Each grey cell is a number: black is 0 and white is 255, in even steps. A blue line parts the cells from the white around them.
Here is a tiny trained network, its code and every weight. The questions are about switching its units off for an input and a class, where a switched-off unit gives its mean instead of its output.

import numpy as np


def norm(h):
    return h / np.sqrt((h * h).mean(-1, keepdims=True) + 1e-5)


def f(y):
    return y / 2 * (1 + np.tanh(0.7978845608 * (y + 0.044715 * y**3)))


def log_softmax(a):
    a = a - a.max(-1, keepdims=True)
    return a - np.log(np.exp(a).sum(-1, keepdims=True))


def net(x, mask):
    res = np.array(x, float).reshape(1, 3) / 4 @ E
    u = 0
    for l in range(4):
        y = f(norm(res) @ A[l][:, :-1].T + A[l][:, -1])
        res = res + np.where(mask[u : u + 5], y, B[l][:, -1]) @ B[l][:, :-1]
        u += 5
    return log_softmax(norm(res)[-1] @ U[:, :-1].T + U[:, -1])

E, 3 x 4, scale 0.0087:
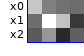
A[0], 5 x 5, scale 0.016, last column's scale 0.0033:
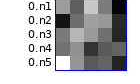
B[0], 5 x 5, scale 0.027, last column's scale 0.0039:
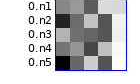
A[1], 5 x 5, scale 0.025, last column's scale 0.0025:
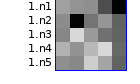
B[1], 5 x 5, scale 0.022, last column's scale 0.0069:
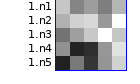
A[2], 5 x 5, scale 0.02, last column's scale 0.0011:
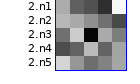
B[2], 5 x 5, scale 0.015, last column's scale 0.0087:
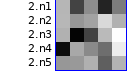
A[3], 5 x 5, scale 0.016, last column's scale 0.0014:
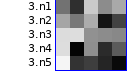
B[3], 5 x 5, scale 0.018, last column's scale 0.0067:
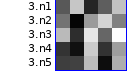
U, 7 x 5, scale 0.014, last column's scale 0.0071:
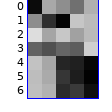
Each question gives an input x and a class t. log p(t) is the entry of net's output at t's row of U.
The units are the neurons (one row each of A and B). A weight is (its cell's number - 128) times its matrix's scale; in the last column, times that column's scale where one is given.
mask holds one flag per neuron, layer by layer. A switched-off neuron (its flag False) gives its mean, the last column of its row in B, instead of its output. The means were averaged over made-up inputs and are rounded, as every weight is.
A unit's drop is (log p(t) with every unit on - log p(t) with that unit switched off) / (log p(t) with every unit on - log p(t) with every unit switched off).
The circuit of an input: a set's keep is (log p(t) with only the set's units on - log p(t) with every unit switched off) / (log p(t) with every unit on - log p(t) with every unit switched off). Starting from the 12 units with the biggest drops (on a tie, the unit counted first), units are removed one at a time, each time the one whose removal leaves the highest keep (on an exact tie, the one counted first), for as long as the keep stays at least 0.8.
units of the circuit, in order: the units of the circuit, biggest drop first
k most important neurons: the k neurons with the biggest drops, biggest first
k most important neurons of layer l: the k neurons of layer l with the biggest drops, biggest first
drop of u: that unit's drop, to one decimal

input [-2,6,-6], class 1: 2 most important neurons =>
(0.n1 1.n4)
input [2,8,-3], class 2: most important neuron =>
(1.n3)
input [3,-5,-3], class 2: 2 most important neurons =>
(1.n2 0.n2)
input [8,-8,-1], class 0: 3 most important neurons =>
(0.n5 0.n3 0.n4)
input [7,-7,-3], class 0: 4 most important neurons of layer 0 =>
(0.n5 0.n3 0.n4 0.n1)
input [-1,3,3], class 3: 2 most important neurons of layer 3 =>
(3.n5 3.n4)
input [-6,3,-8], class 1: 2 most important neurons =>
(0.n1 0.n5)
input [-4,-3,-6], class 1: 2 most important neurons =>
(0.n1 0.n5)
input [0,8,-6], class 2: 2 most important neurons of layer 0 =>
(0.n3 0.n4)
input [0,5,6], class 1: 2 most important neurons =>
(0.n4 2.n3)
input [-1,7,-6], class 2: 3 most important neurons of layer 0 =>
(0.n3 0.n4 0.n5)
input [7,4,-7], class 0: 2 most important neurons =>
(0.n5 0.n4)
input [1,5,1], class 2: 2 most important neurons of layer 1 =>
(1.n3 1.n4)
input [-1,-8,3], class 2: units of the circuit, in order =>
(1.n2)
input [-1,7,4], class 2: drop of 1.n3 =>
0.1
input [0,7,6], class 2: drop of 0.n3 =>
0.1
